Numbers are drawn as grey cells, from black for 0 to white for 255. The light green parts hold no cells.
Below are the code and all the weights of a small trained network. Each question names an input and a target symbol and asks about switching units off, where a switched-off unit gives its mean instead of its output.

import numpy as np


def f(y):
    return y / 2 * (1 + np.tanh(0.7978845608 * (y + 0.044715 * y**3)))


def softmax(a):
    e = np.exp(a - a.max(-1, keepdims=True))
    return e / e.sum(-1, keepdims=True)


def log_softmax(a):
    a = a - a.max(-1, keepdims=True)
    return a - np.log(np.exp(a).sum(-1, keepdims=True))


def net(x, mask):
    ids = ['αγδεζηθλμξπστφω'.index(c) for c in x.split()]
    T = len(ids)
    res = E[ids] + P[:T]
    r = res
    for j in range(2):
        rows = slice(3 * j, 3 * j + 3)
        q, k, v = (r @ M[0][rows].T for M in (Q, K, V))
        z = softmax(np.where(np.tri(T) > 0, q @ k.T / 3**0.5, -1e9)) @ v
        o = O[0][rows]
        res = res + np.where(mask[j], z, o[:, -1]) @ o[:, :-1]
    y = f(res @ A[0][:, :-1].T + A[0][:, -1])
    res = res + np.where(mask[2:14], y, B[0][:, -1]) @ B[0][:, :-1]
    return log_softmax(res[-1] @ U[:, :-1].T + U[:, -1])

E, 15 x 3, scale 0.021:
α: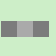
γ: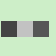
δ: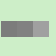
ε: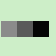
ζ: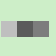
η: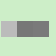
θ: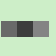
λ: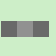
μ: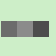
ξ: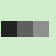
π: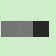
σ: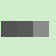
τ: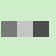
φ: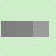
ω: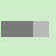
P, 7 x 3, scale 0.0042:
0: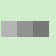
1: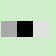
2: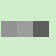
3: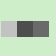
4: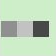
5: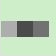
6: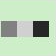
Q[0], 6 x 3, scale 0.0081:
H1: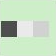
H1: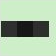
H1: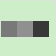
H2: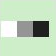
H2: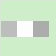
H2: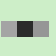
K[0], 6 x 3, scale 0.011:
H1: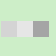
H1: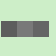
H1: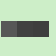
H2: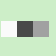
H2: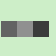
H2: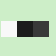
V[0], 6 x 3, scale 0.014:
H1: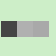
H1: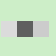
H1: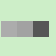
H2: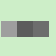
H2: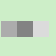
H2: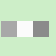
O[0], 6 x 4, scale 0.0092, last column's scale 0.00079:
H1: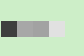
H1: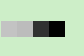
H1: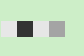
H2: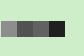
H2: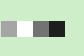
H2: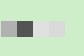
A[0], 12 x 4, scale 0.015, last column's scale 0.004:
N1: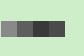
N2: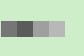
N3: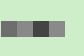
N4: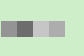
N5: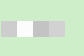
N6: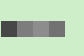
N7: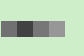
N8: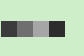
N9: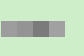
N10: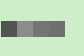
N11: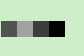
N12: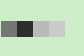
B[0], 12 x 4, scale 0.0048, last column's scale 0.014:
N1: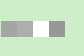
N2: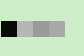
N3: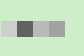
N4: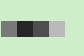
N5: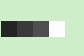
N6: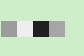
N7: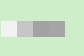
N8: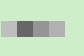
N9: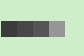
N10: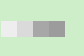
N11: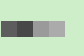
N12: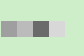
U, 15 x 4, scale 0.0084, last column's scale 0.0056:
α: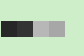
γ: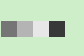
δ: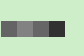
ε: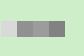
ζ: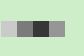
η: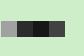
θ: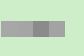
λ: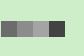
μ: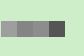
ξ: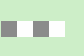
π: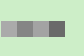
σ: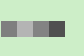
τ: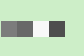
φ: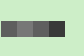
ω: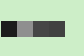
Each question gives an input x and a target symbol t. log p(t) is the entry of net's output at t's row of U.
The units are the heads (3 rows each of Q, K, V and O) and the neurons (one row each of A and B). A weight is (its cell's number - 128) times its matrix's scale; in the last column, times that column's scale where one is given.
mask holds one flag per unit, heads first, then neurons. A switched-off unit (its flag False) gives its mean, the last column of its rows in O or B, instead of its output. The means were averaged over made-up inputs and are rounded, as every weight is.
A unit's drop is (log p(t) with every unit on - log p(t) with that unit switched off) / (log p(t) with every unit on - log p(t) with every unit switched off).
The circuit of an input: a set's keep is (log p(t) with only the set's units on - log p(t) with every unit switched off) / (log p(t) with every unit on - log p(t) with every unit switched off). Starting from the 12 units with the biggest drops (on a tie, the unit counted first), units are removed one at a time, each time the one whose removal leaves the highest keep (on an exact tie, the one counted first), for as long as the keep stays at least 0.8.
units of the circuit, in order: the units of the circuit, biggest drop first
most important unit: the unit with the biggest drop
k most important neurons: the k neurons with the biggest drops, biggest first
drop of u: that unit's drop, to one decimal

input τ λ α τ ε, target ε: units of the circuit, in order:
[N7, H1, N1]
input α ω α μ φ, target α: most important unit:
H2
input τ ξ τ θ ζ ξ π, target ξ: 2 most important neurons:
[N10, N1]
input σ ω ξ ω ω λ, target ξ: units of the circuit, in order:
[N5, H2]
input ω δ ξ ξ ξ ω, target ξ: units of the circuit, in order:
[N5, H1]
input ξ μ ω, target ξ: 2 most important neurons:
[N5, N4]
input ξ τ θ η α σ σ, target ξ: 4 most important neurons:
[N6, N5, N10, N4]
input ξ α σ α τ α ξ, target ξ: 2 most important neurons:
[N6, N10]
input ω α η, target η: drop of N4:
-0.2
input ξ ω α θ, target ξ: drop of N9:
0.0
